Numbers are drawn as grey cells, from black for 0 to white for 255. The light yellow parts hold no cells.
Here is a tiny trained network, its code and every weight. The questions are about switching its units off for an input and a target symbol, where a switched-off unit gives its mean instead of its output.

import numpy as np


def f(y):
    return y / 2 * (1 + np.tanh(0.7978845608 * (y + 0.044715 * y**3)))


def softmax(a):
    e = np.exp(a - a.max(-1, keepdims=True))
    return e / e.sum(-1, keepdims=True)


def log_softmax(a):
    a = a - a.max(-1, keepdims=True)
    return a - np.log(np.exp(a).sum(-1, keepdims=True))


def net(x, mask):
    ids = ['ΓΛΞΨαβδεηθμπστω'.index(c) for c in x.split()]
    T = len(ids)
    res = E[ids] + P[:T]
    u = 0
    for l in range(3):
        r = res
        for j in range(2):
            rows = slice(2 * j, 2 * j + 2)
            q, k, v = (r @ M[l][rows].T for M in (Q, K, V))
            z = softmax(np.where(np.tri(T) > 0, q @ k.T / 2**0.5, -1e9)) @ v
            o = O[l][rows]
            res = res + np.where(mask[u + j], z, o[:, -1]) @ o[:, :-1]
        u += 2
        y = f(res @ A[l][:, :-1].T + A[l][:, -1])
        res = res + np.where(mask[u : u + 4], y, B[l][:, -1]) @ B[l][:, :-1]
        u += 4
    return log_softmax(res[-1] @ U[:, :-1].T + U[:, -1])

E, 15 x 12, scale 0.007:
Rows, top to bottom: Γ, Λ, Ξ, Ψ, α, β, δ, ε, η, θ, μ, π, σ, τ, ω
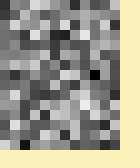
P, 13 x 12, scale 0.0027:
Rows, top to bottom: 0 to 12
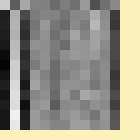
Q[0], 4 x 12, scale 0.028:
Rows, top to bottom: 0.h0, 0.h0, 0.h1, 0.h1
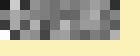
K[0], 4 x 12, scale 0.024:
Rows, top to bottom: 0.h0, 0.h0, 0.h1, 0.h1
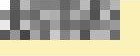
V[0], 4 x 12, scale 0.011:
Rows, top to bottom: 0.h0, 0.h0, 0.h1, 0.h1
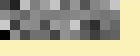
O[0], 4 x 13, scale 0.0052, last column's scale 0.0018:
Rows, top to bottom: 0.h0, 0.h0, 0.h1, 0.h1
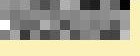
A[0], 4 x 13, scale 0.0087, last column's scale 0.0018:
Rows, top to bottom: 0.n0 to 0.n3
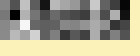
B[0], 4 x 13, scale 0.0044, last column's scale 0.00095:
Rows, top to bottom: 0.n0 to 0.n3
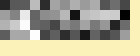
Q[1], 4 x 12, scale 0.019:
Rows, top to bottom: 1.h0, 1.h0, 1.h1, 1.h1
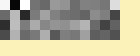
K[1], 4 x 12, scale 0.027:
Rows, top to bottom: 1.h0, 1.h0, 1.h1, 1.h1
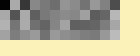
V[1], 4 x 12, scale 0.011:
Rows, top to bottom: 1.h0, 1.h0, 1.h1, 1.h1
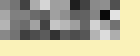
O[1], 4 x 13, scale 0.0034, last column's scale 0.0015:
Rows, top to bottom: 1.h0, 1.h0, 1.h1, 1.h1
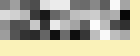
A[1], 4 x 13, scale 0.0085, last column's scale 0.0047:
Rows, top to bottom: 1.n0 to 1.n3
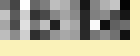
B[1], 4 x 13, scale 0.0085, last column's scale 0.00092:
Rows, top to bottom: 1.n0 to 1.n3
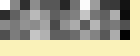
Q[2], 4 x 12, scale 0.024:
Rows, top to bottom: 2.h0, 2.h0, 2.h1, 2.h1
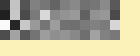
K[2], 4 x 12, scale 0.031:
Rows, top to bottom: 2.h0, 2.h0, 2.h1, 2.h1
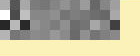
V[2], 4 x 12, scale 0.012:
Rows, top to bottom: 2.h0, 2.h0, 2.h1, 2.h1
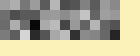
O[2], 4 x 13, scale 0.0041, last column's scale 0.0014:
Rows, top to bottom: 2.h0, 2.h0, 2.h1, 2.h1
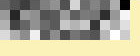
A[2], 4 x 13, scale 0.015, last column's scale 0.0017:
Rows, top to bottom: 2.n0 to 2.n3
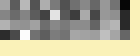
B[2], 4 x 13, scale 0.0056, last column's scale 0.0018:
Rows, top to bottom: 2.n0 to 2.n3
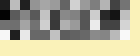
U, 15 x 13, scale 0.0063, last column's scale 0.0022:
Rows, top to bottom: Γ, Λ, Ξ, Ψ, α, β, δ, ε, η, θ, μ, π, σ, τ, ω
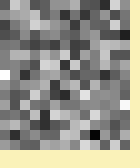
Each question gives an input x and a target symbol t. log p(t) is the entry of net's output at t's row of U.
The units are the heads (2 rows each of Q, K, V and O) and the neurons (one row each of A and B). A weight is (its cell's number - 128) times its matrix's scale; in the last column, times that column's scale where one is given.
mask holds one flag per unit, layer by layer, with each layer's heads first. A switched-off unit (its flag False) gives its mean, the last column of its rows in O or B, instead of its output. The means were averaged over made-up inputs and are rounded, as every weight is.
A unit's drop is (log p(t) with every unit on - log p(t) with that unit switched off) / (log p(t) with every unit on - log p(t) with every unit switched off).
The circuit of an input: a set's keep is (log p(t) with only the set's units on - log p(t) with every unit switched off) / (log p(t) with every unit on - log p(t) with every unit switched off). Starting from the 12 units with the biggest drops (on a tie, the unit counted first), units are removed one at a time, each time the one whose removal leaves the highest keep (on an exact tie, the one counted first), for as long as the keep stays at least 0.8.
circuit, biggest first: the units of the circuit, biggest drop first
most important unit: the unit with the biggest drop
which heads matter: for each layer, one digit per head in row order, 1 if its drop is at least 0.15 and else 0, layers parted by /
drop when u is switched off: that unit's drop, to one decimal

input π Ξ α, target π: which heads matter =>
01 / 01 / 00
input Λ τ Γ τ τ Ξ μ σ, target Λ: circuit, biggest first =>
(1.h0 2.h1 0.h0 0.n2)
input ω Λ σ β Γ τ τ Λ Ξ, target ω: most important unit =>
1.h0
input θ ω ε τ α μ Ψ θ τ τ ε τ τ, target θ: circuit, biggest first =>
(0.h0 1.h0 2.h1 0.n2)
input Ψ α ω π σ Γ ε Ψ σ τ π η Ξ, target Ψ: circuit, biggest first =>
(2.h1 1.h0)
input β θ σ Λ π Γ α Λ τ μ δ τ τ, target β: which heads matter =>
00 / 00 / 10
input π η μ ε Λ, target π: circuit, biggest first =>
(1.h1 0.h1)
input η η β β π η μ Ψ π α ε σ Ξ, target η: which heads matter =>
00 / 00 / 01
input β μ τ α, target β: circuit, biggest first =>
(2.h0 1.n2)
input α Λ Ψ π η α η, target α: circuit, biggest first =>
(1.h1 0.h1)
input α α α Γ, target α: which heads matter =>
00 / 01 / 00
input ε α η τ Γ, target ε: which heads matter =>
01 / 00 / 00
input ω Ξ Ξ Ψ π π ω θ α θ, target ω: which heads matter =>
10 / 10 / 00
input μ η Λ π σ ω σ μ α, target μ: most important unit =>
0.h1
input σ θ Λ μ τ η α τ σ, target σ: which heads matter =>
00 / 10 / 00
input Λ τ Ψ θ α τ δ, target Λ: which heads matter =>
00 / 10 / 01
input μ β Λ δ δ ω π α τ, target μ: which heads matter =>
01 / 10 / 10
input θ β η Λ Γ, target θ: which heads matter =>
10 / 10 / 00
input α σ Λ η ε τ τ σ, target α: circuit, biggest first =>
(1.h1 0.n1)
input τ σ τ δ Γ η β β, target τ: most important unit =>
2.h1
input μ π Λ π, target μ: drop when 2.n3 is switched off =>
0.8
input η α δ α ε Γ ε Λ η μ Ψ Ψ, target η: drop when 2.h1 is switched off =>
1.1
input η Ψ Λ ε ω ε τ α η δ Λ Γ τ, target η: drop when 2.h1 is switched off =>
1.2
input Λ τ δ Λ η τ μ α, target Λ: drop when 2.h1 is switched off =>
0.5
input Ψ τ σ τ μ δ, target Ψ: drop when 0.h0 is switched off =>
0.1
